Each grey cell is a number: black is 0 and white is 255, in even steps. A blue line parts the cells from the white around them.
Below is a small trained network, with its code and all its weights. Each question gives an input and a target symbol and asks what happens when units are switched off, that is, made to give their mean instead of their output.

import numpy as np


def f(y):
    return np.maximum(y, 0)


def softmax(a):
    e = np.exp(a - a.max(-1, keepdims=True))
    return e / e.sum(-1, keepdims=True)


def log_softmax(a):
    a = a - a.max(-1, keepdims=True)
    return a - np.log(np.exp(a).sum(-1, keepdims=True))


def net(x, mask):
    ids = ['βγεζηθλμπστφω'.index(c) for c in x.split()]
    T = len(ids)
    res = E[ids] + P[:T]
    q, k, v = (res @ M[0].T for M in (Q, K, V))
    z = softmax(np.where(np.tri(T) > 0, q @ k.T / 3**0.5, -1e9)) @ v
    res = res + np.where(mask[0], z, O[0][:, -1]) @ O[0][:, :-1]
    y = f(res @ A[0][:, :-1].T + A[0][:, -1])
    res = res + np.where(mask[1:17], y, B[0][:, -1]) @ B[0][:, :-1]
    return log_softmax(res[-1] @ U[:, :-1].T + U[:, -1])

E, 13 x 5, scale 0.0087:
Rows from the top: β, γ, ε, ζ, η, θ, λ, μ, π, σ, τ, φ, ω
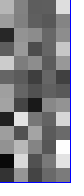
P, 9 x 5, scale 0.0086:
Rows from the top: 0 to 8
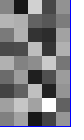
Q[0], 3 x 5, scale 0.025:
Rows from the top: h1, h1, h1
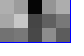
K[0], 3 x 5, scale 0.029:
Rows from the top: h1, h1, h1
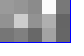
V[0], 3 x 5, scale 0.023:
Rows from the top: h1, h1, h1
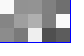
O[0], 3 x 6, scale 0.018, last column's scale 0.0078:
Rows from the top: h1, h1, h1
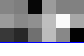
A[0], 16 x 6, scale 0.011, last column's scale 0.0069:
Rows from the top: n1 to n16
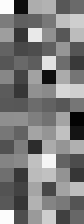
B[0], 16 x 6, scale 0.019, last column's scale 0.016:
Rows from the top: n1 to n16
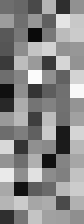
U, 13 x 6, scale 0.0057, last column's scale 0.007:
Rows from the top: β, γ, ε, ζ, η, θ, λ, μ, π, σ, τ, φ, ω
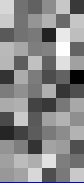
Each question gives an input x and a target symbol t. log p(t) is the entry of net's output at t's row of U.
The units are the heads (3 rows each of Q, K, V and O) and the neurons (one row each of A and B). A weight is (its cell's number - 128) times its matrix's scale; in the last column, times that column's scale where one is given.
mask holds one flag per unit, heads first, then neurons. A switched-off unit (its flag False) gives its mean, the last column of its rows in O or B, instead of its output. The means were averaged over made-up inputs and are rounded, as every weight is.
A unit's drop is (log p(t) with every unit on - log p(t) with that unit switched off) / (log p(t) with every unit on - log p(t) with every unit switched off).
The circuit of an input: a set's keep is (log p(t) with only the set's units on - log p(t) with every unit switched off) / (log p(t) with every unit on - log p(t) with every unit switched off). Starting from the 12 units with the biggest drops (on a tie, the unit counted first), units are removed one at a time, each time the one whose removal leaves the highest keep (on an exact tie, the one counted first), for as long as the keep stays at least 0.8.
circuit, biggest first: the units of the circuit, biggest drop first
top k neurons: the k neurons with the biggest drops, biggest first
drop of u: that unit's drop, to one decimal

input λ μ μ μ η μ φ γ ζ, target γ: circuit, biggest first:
h1, n11
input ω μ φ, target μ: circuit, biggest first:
h1
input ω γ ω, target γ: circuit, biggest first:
n11, h1
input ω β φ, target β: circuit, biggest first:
n11, h1, n2
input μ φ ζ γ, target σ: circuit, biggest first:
h1, n7
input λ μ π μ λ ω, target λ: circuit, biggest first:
h1, n11
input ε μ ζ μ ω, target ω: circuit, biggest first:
h1, n3
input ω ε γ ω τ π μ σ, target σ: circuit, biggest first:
n3, h1
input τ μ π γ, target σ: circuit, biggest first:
n7, h1
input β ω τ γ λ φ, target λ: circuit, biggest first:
h1, n11
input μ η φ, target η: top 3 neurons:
n11, n5, n2
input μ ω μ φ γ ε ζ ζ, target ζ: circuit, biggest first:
h1, n7, n11
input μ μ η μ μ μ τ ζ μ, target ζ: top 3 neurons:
n7, n10, n11
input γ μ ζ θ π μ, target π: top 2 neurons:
n7, n10
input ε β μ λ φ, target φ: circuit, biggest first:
h1, n10
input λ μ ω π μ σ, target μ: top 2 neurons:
n6, n13
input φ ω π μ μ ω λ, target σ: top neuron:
n3
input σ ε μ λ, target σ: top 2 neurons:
n7, n14
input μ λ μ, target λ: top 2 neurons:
n11, n8
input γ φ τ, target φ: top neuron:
n9
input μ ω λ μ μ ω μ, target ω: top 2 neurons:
n7, n6
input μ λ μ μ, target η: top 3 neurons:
n7, n10, n3
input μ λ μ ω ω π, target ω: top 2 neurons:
n7, n3
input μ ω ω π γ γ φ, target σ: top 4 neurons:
n7, n10, n3, n14
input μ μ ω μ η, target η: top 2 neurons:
n5, n11
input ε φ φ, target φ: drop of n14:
0.0
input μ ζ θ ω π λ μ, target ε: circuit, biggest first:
n10
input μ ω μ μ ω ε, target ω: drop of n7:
0.3
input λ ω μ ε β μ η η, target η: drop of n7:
0.2
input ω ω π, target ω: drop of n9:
0.0
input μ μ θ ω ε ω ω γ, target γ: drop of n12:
0.1
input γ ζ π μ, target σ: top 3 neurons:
n7, n12, n1
